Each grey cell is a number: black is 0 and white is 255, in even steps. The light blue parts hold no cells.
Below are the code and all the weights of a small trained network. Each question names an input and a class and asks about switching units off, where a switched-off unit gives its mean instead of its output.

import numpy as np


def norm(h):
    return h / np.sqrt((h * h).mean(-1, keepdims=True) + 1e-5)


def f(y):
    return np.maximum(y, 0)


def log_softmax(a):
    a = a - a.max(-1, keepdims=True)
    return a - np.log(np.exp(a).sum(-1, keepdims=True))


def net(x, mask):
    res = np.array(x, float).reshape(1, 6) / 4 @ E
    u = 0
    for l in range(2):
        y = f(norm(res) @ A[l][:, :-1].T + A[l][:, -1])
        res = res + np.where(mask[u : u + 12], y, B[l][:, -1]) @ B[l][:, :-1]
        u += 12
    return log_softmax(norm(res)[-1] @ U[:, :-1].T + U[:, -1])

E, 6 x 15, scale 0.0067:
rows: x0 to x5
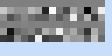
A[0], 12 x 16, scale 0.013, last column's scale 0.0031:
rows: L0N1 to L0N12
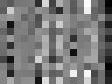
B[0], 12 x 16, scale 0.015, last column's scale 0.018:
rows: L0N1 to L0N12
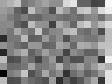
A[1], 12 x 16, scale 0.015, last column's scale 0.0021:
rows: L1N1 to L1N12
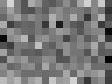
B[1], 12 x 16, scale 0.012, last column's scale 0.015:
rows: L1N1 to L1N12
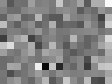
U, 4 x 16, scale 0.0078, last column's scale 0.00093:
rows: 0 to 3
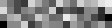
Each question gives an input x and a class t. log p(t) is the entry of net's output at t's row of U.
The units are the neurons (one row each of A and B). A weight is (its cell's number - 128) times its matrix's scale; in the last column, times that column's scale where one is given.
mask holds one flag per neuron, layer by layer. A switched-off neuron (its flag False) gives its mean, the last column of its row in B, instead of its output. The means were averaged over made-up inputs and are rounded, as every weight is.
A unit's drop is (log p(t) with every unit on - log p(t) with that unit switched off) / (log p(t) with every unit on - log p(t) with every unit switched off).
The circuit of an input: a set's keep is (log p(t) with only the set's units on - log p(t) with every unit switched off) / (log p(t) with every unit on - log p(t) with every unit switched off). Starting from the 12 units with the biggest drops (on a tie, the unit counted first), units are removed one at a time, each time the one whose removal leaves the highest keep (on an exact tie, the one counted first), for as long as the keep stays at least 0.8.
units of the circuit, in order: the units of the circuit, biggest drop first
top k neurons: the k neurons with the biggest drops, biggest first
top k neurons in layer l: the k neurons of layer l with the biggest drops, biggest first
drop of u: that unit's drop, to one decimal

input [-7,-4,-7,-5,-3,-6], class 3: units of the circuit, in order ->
L0N8
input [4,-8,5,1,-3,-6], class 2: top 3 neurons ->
L0N1; L0N9; L0N2
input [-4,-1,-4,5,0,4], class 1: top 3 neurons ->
L0N9; L0N11; L1N4
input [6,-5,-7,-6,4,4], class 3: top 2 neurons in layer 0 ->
L0N8; L0N6
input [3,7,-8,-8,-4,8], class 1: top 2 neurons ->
L0N2; L0N11
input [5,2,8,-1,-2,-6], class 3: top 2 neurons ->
L0N11; L0N9
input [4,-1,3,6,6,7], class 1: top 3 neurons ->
L0N9; L0N2; L1N4
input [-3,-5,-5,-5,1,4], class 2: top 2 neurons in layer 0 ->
L0N1; L0N12
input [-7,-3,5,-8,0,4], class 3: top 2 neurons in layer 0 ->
L0N11; L0N12
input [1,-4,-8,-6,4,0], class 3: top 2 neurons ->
L0N8; L0N6
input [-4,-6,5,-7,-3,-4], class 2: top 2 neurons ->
L0N1; L0N9
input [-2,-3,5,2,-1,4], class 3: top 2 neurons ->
L0N11; L0N12
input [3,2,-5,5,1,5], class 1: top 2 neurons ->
L0N9; L0N11
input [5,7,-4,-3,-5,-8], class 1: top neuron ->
L0N2
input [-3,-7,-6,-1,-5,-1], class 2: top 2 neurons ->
L0N1; L0N11
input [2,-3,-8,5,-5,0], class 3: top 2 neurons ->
L0N8; L0N6
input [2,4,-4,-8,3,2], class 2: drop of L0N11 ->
0.7
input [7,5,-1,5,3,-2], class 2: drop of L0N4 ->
1.0
